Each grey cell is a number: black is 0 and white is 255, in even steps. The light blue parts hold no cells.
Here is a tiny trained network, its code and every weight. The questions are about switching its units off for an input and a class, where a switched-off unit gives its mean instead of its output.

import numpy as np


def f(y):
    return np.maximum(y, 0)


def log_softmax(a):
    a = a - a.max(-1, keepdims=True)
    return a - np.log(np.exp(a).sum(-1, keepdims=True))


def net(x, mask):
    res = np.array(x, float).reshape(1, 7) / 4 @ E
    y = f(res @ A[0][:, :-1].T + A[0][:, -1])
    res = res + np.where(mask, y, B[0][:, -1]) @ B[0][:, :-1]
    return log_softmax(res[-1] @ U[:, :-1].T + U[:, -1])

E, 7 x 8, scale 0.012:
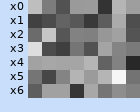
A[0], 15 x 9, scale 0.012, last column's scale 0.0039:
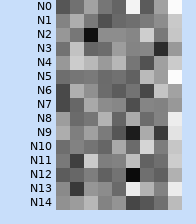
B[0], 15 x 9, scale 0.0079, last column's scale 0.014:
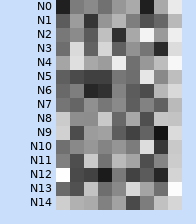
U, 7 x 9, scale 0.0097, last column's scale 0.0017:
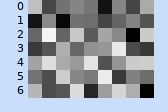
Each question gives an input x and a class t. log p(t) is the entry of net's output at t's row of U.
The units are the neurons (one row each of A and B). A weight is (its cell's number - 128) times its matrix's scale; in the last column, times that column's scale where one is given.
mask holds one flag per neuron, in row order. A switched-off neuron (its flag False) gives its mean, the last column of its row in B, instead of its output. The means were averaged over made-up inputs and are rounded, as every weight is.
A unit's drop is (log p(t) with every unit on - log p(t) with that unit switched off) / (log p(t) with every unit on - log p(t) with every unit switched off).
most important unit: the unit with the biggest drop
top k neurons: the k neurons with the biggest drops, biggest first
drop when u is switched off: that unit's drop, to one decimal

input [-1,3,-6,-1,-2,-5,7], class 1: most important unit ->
N6
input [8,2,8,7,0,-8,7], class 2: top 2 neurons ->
(N3; N2)
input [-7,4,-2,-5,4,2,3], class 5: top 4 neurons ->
(N11; N0; N2; N5)
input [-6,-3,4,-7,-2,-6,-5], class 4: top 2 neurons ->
(N4; N14)
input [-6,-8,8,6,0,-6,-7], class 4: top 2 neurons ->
(N4; N13)
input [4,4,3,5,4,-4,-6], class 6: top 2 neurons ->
(N2; N8)
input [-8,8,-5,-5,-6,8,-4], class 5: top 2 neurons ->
(N0; N11)
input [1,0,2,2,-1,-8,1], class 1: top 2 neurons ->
(N6; N1)
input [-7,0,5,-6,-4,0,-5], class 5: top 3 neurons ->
(N11; N5; N0)
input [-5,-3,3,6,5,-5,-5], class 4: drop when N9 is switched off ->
0.2
